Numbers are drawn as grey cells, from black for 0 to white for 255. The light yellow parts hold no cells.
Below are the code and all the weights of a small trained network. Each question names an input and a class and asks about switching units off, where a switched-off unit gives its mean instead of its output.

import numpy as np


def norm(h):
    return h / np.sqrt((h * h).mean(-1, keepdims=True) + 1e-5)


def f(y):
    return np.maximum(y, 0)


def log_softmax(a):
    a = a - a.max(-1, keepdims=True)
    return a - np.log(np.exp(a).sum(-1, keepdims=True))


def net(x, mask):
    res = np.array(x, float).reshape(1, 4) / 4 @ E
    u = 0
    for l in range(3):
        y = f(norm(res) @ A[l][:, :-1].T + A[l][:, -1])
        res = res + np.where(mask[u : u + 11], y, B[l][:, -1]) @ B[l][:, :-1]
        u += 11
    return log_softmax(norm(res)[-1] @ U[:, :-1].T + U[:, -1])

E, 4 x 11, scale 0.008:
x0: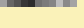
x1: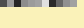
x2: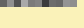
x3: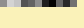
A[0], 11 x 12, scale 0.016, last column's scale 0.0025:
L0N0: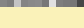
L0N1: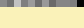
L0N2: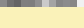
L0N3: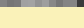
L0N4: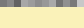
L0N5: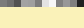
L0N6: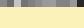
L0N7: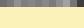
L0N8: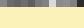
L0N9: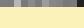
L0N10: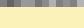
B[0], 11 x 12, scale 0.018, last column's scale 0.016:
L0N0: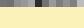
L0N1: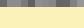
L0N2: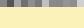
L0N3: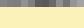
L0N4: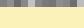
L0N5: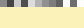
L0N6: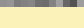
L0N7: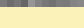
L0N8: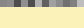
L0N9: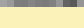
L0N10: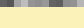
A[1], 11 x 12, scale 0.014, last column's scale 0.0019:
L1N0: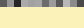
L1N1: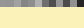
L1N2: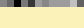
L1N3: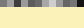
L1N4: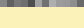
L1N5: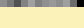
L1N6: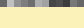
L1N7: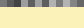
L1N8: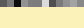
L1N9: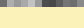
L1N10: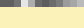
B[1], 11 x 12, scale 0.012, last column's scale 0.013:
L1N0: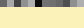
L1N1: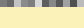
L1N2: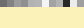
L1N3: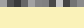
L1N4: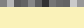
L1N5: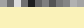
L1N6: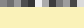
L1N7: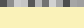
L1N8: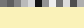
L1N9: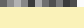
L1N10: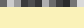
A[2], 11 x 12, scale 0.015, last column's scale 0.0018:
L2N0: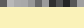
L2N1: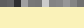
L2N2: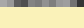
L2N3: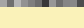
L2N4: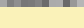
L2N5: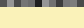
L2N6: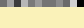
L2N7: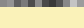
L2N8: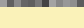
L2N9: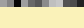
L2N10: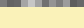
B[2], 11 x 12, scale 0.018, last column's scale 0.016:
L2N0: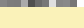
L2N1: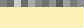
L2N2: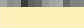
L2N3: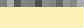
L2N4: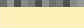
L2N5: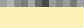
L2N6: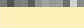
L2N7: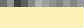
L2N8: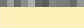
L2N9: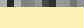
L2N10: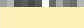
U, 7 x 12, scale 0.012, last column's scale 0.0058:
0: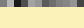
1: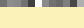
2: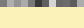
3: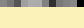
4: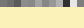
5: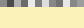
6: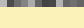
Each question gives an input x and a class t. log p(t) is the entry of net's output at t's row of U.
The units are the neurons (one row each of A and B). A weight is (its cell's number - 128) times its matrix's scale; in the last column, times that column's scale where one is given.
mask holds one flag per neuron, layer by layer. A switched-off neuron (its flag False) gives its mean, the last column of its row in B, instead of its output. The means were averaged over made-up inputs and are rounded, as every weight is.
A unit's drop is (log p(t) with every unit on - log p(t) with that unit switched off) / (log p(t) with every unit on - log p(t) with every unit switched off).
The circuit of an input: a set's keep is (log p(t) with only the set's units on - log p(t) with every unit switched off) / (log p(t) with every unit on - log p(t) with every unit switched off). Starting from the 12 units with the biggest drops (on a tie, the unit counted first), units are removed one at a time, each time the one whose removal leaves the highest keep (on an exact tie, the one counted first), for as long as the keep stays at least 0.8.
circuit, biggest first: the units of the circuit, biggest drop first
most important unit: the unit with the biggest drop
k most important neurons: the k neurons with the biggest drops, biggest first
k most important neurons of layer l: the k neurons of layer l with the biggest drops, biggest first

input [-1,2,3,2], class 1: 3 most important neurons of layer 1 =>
[L1N6, L1N9, L1N1]
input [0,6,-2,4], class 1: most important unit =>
L0N2
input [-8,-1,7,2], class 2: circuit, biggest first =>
[L2N0, L1N10]
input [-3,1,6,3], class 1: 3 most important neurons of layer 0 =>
[L0N0, L0N5, L0N4]
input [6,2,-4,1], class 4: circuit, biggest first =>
[L0N5, L1N2, L0N0]
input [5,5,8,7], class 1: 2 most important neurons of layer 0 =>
[L0N0, L0N8]
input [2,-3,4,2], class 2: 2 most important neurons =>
[L0N8, L0N5]
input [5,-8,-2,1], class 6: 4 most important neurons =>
[L0N5, L2N9, L0N0, L1N3]
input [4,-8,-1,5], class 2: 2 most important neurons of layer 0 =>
[L0N8, L0N5]
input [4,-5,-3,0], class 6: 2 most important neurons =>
[L0N5, L2N9]
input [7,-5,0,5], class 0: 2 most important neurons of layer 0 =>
[L0N8, L0N5]
